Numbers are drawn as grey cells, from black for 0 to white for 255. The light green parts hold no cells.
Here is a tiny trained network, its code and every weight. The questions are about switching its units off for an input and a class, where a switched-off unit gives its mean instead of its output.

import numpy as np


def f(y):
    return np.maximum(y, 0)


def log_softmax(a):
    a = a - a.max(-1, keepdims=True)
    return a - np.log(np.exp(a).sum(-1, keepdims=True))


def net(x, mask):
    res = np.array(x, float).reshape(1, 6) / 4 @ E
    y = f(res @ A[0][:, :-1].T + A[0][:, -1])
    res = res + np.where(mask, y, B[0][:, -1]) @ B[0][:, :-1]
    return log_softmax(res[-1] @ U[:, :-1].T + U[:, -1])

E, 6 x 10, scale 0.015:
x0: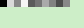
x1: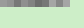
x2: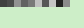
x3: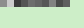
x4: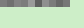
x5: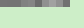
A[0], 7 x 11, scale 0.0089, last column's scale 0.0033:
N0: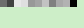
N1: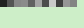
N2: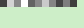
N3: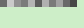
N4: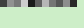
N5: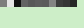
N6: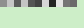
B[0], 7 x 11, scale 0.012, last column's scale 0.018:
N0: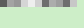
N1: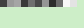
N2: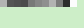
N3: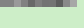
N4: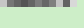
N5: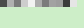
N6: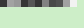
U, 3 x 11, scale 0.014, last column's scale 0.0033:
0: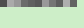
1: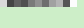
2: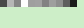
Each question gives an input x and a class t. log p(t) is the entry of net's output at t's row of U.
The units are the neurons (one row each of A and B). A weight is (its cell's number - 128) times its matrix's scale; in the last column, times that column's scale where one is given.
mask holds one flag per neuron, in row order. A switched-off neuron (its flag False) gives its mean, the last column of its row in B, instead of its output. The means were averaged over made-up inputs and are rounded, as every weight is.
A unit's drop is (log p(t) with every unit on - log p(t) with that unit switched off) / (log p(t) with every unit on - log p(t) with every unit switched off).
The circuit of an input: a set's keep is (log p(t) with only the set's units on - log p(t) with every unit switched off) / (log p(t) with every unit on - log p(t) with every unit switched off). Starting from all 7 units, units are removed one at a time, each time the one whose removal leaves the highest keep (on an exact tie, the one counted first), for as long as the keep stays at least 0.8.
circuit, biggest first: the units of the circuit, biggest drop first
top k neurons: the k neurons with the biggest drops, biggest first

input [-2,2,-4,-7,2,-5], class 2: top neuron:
(N0)
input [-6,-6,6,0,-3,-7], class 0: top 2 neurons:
(N2; N4)
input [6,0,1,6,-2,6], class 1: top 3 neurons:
(N2; N4; N0)
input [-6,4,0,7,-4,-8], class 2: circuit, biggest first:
(N5; N2)
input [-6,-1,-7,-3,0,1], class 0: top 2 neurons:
(N6; N2)
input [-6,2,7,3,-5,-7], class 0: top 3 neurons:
(N2; N1; N4)
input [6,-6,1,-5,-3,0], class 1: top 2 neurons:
(N2; N4)
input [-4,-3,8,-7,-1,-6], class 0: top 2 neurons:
(N1; N5)
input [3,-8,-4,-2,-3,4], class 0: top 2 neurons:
(N6; N5)
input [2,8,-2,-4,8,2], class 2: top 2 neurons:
(N0; N1)
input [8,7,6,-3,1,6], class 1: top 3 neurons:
(N2; N4; N6)
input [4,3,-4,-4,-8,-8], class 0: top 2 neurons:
(N6; N5)
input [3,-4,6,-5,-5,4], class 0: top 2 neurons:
(N1; N5)
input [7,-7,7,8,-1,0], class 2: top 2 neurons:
(N5; N6)
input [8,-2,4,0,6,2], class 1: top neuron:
(N2)
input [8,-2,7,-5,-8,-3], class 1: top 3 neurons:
(N2; N4; N6)
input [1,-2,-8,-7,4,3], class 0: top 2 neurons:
(N6; N5)
